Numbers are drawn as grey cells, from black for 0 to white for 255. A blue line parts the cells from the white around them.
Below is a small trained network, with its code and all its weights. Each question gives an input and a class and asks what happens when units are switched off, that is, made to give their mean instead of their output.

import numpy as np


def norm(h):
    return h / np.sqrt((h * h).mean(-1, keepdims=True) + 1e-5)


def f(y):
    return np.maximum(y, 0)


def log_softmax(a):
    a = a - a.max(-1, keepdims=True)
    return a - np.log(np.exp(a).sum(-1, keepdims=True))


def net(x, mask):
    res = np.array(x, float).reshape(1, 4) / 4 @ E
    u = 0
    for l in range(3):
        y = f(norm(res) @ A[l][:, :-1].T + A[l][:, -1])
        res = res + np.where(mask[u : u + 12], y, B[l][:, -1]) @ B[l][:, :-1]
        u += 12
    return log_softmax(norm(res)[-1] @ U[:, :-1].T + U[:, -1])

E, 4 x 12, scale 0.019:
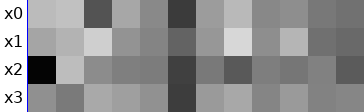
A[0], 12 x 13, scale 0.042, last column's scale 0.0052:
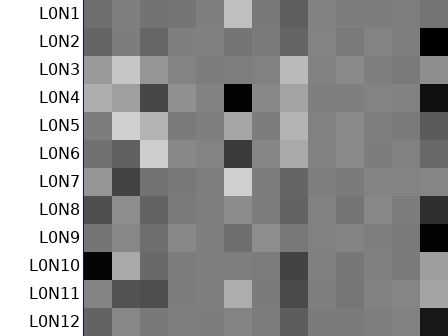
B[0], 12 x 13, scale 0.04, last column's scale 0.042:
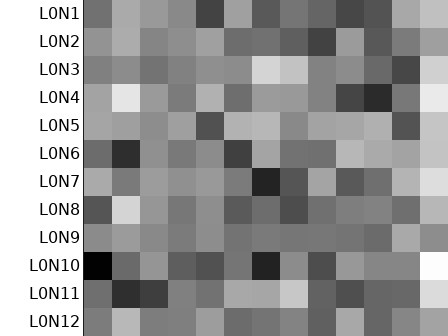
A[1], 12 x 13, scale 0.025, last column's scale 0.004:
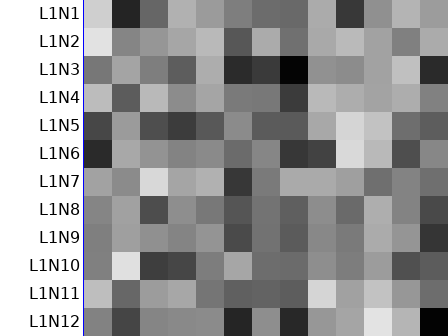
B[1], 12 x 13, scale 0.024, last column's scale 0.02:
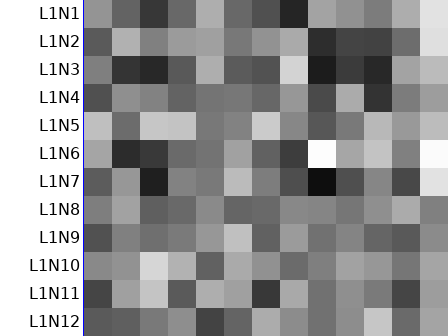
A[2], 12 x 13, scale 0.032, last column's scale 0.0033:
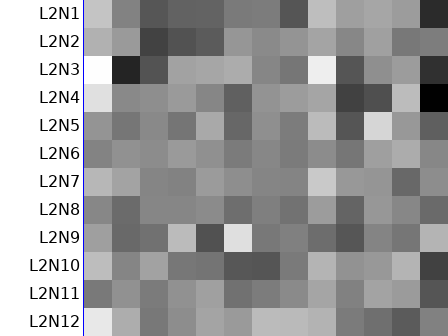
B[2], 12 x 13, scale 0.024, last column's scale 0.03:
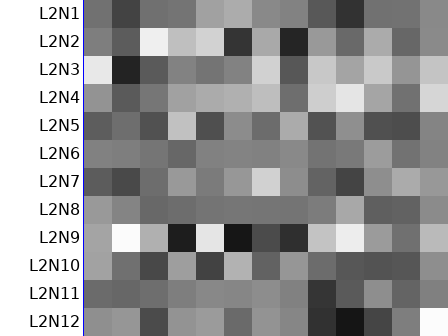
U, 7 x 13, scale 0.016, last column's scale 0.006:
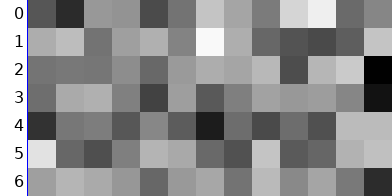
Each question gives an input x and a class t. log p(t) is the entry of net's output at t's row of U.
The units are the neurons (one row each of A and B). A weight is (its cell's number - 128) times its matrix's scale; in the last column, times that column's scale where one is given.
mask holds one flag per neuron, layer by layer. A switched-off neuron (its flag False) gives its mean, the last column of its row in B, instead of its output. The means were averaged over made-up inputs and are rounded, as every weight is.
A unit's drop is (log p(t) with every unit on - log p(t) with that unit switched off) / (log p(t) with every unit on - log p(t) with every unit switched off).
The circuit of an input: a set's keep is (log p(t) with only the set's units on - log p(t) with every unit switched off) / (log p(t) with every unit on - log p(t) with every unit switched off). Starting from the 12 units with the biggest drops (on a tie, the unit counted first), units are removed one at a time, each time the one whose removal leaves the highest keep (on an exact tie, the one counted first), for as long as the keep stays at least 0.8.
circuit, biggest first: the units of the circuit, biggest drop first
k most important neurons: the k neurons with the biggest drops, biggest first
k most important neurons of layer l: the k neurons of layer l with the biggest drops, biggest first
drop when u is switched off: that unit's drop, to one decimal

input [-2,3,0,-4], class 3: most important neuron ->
(L0N5)
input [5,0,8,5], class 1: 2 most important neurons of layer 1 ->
(L1N1, L1N3)
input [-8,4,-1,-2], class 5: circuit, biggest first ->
(L0N10, L0N7)
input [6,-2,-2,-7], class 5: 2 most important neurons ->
(L0N10, L0N3)
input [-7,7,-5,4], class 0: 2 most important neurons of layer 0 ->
(L0N6, L0N4)
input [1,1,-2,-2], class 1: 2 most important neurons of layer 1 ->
(L1N6, L1N2)
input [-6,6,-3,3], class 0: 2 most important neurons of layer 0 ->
(L0N6, L0N4)
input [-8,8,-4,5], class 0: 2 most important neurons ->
(L0N6, L0N4)
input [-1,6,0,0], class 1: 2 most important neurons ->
(L0N10, L0N3)
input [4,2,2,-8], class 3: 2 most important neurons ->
(L0N10, L0N6)
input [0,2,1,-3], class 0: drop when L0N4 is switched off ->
0.1
